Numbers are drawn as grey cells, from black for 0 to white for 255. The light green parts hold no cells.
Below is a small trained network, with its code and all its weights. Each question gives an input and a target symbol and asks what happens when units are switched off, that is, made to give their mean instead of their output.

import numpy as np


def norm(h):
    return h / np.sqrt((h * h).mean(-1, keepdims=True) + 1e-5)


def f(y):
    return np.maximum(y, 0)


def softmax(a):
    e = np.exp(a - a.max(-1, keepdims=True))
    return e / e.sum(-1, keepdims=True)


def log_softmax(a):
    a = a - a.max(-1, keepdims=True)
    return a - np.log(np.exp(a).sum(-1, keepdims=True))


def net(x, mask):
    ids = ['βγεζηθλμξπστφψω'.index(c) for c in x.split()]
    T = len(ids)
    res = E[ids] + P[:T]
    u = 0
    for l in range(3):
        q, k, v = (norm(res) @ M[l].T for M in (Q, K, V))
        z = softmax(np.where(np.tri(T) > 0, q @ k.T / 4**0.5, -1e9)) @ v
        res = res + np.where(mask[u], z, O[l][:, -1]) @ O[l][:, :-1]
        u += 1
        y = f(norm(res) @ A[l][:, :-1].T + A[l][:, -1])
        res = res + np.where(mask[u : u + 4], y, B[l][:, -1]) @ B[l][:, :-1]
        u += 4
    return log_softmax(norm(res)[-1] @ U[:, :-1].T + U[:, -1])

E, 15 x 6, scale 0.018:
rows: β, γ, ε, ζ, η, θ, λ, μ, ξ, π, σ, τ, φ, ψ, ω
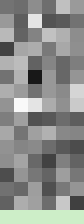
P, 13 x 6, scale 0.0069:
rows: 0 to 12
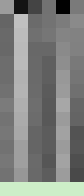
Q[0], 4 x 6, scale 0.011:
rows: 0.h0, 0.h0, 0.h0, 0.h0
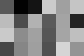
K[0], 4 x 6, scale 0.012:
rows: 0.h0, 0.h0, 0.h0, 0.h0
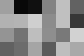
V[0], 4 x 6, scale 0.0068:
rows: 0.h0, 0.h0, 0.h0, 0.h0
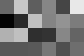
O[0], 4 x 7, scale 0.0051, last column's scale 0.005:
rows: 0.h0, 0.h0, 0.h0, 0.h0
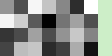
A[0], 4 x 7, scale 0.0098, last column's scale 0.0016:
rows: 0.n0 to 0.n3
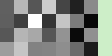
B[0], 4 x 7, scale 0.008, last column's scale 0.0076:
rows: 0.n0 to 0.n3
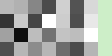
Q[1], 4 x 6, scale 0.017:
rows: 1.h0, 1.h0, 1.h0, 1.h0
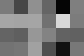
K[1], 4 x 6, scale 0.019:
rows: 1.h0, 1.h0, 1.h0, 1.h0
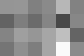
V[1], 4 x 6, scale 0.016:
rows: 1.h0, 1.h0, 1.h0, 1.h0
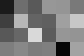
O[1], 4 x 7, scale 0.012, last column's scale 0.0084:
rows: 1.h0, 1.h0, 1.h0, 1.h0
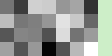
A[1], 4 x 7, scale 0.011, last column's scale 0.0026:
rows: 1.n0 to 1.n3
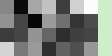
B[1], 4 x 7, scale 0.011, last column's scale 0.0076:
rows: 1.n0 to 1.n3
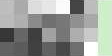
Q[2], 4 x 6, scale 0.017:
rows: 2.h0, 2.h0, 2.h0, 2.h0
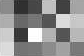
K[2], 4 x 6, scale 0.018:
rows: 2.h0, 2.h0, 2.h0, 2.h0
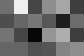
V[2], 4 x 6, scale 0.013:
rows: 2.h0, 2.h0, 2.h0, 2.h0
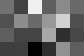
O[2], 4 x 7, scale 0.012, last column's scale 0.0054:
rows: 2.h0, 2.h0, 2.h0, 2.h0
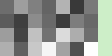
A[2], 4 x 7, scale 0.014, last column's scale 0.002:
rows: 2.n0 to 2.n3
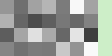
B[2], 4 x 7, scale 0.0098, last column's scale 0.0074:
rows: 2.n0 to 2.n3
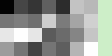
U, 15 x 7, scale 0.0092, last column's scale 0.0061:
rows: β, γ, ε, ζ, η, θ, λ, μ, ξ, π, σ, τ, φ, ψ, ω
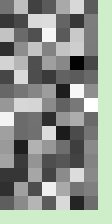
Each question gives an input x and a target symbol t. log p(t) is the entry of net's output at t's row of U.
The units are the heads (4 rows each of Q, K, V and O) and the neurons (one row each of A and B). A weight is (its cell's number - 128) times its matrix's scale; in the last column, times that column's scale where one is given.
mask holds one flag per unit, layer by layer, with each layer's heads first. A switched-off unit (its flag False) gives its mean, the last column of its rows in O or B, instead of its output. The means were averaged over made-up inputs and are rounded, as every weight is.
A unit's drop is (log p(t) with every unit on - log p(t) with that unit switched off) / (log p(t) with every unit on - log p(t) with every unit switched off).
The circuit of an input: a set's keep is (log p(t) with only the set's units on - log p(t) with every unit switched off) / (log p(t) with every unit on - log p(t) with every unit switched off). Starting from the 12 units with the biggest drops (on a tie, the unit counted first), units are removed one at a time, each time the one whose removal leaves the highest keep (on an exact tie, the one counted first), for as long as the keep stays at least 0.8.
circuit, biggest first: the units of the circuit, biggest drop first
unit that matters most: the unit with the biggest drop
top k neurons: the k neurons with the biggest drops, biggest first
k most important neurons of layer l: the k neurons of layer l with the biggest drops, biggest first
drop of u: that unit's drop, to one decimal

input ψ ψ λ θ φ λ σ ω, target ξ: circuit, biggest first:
0.h0, 0.n2, 1.h0
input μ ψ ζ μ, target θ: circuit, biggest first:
2.h0, 0.n1
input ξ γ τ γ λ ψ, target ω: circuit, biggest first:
0.h0, 2.h0, 1.h0, 0.n1
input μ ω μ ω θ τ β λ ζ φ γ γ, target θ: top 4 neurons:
0.n0, 0.n1, 0.n2, 1.n3
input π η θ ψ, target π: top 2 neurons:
0.n1, 0.n2
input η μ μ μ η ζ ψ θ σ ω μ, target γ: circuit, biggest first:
0.h0, 1.h0
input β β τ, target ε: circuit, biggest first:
0.h0, 0.n2, 1.h0
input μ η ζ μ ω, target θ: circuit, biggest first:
2.h0
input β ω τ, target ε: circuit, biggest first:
0.h0, 1.h0, 0.n2
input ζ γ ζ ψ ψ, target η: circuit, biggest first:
0.h0, 2.h0
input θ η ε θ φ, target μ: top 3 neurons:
0.n2, 1.n0, 2.n2
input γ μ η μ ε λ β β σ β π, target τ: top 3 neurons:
0.n0, 0.n2, 0.n1
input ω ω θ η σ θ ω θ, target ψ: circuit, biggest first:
1.h0, 0.n0, 2.h0
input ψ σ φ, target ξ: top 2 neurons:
0.n2, 0.n0
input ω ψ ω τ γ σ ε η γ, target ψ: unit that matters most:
1.h0
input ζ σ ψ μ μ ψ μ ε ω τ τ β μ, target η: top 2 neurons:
0.n1, 0.n0
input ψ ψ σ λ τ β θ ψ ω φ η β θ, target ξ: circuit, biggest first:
0.h0, 0.n0, 1.h0, 0.n2
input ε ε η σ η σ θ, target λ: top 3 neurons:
0.n1, 1.n2, 2.n0
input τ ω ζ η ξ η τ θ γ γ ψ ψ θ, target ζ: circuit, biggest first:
0.h0, 1.h0, 0.n0
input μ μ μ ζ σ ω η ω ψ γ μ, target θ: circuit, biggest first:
1.h0, 2.h0
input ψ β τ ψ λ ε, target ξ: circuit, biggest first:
0.h0, 1.h0, 0.n2
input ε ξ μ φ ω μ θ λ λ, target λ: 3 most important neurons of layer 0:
0.n0, 0.n1, 0.n2
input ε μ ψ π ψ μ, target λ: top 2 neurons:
0.n1, 0.n2
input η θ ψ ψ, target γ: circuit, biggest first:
0.h0, 1.h0
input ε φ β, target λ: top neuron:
2.n0
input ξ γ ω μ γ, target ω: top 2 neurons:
1.n0, 0.n2
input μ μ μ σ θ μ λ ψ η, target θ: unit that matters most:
0.n0
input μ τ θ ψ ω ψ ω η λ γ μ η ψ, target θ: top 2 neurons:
0.n0, 0.n1
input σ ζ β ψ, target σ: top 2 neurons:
0.n1, 0.n2
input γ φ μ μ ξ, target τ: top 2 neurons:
0.n2, 1.n3
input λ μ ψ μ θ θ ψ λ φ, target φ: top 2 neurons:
0.n2, 0.n1
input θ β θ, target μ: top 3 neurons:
0.n2, 1.n0, 0.n1
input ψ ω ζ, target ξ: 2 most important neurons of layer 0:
0.n2, 0.n0
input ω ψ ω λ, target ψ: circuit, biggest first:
1.h0
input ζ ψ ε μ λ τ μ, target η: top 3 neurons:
0.n1, 0.n0, 2.n2
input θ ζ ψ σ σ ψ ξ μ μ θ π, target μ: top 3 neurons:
0.n2, 1.n0, 0.n1
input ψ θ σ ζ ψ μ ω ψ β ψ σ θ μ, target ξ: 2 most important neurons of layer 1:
1.n3, 1.n0
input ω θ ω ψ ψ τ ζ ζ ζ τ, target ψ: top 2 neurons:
0.n0, 0.n1
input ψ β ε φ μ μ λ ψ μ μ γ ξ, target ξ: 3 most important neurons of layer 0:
0.n2, 0.n0, 0.n1
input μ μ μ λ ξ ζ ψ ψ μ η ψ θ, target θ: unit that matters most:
2.h0
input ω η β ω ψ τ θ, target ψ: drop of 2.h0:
0.3
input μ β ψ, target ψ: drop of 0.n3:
0.0
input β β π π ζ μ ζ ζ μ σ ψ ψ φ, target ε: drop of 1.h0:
0.9
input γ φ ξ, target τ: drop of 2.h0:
0.4
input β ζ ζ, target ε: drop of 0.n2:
0.4
